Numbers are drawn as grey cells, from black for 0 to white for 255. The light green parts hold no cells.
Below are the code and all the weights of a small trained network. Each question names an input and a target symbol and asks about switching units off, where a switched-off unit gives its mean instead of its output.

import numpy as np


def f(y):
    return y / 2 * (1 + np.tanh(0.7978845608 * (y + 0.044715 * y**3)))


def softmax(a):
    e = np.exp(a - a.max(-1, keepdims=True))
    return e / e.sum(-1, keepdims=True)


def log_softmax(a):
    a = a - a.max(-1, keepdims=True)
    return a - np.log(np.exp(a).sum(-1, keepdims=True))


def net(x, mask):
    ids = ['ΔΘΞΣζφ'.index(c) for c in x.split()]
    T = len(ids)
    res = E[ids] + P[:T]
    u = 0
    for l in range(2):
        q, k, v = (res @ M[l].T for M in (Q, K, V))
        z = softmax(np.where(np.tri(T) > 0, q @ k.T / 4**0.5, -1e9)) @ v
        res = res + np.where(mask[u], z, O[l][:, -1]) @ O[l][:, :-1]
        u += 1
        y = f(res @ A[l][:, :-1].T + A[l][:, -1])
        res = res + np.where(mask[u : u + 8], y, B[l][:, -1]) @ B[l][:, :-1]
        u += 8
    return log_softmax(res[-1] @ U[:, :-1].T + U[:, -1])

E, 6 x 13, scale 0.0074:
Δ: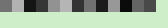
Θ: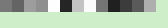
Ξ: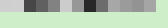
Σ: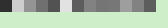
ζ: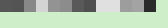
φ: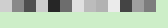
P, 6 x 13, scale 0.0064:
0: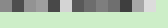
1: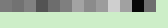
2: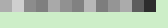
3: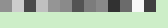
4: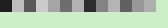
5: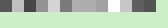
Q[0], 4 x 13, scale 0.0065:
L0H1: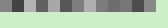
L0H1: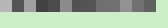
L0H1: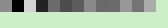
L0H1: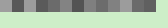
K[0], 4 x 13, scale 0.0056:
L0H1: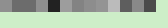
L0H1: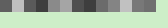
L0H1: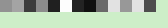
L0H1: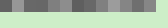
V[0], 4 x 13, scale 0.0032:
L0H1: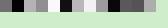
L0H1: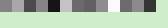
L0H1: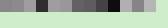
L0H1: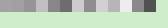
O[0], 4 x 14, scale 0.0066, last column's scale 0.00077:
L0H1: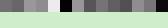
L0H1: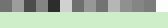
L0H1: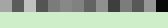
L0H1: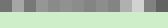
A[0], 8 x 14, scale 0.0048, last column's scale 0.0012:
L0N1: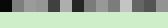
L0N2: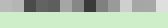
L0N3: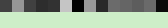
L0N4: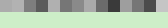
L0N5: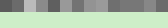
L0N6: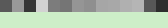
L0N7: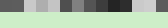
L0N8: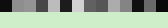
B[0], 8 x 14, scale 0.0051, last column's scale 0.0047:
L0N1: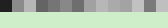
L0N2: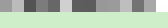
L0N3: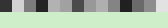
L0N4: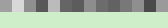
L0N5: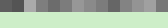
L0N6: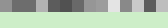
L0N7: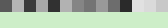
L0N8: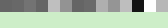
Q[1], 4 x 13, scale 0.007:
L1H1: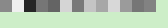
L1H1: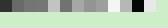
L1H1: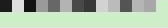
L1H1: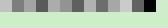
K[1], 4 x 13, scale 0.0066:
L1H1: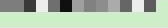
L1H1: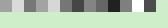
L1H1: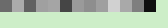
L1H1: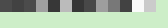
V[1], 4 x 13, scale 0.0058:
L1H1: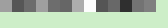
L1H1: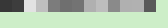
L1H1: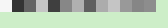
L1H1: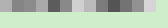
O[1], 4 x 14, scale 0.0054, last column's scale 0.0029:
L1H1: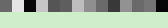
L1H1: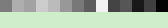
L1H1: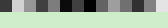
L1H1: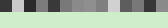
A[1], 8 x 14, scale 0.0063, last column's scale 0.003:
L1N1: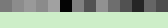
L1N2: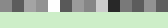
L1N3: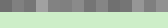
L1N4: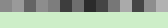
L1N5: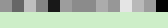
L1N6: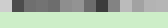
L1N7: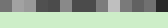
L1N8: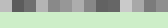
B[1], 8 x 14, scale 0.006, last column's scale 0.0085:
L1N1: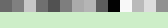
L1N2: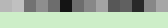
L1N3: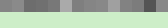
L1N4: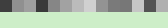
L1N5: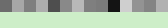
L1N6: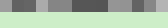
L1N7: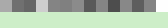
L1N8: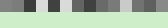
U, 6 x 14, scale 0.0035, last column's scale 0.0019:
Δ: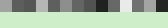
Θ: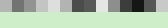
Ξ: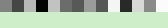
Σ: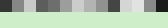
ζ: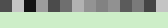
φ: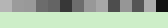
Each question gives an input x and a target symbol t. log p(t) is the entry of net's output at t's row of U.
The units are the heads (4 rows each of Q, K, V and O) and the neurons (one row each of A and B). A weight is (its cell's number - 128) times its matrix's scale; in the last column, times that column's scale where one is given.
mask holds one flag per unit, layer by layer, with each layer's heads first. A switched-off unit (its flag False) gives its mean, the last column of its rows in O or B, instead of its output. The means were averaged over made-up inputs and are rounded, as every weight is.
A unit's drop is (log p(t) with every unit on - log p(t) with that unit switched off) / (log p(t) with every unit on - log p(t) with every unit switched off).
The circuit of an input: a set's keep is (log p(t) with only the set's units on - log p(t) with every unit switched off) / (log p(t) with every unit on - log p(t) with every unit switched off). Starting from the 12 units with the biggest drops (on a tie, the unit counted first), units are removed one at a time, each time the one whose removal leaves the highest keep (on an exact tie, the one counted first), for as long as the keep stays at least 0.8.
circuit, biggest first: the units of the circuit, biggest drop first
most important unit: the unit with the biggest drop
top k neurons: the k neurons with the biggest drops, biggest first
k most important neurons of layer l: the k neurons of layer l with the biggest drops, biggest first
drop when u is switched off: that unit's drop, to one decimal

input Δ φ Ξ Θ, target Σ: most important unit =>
L0N7
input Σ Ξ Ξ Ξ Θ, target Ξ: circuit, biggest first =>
L1H1, L0N7, L0N2, L0H1
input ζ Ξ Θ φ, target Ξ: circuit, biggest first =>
L0H1, L1H1, L0N2, L1N7
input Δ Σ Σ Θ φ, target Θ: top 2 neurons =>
L0N7, L0N1
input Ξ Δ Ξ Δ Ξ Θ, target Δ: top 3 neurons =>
L0N3, L1N8, L0N8
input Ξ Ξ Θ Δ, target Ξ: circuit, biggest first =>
L1H1, L0H1, L0N2
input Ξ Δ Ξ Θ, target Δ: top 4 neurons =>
L0N3, L1N8, L0N7, L1N6
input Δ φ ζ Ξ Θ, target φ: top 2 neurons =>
L1N2, L0N7
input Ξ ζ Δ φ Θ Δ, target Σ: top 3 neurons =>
L1N1, L0N6, L1N4
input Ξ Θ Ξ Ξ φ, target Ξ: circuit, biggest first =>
L0H1, L1H1, L1N7
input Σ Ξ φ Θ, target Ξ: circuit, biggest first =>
L1H1, L0N2, L0H1, L1N7
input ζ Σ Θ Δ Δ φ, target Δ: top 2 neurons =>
L1N8, L0N8
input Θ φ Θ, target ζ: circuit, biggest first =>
L1H1, L0N7, L0H1, L0N3
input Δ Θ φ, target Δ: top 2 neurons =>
L0N3, L1N8
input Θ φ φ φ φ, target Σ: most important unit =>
L1N1
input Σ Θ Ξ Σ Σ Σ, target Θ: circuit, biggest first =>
L1H1, L0H1, L0N8
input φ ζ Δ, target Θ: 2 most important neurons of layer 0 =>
L0N1, L0N3
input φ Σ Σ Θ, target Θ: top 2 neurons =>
L0N1, L1N2
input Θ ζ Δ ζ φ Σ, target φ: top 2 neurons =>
L0N8, L1N2
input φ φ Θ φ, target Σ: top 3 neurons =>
L1N1, L1N4, L0N3
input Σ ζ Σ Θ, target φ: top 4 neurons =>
L0N7, L1N2, L1N1, L0N4
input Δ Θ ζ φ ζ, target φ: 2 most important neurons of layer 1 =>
L1N1, L1N2
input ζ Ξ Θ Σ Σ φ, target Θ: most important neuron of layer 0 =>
L0N8
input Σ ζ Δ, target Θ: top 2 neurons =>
L0N1, L1N7
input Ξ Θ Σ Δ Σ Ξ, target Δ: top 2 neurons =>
L1N8, L0N8
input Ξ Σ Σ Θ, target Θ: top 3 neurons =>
L0N7, L0N1, L1N2
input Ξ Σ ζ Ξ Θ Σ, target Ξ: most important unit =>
L0H1
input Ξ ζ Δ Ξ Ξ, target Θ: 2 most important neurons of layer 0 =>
L0N1, L0N2
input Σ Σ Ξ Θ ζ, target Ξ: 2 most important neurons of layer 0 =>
L0N7, L0N2
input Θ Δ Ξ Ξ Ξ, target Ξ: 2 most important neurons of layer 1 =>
L1N7, L1N5
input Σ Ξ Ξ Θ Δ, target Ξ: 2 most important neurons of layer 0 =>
L0N7, L0N2
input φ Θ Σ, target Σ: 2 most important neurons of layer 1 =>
L1N1, L1N4
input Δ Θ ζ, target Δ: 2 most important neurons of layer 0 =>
L0N3, L0N2
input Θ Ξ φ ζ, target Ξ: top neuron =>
L1N7
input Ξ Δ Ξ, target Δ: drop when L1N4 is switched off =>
0.1
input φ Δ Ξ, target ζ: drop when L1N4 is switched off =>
0.2
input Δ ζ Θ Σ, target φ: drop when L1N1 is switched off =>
0.4
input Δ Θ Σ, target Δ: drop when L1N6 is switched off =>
0.2
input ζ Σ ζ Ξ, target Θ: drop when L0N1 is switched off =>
0.1
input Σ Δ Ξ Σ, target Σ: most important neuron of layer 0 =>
L0N1
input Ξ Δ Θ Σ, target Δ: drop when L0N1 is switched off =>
0.1
